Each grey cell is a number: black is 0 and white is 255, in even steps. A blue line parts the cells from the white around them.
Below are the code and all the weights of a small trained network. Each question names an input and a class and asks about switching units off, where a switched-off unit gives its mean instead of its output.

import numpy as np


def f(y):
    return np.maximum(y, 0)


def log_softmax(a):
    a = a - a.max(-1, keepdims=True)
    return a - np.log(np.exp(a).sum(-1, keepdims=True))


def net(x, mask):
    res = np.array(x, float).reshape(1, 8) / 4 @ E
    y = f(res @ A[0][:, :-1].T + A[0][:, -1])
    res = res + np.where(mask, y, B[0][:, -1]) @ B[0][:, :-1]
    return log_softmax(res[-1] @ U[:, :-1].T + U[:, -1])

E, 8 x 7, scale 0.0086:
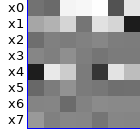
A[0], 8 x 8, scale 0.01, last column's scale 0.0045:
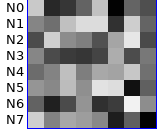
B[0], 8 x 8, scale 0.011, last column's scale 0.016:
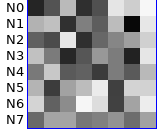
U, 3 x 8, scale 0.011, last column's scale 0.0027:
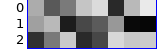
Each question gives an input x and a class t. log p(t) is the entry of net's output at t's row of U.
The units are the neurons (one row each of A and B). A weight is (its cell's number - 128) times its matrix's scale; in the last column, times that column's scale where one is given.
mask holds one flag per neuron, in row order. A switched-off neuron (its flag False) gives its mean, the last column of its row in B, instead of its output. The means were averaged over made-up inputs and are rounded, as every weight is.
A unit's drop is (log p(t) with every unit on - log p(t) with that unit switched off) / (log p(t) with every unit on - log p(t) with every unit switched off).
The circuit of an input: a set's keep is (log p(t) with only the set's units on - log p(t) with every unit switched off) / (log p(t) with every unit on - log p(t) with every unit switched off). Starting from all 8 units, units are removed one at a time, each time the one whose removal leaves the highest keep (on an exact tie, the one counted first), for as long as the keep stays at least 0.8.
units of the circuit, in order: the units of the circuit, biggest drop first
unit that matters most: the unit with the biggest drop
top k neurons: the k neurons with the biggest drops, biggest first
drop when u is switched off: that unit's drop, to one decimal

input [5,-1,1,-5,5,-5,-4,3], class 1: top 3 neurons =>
[N0; N1; N4]
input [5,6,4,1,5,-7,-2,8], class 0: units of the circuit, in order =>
[N5]
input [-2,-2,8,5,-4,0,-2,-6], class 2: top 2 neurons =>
[N0; N1]
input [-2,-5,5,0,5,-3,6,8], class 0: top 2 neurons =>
[N0; N6]
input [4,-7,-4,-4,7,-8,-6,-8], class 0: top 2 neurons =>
[N6; N0]
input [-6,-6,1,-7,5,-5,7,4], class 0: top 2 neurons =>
[N6; N1]
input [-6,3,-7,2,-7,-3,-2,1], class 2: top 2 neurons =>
[N0; N1]
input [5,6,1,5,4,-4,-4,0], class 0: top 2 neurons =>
[N5; N0]
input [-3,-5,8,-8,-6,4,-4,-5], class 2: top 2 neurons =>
[N0; N5]
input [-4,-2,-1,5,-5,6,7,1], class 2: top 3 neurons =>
[N0; N1; N4]
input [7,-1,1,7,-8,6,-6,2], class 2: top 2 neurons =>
[N0; N3]
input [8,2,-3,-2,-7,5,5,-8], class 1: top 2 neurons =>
[N1; N2]
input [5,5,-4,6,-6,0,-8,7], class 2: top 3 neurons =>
[N0; N6; N3]
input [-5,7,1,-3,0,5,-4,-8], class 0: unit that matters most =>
N5
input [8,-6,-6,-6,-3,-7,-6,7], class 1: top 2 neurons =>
[N1; N5]
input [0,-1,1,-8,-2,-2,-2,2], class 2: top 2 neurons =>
[N5; N6]
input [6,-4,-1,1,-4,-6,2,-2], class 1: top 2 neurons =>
[N1; N5]
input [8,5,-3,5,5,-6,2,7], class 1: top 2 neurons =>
[N1; N4]
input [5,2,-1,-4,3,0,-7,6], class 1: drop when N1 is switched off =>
0.3
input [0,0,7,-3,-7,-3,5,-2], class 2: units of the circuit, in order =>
[N0]
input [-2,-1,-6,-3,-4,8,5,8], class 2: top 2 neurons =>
[N0; N1]
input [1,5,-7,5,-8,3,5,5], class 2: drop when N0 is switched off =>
1.1
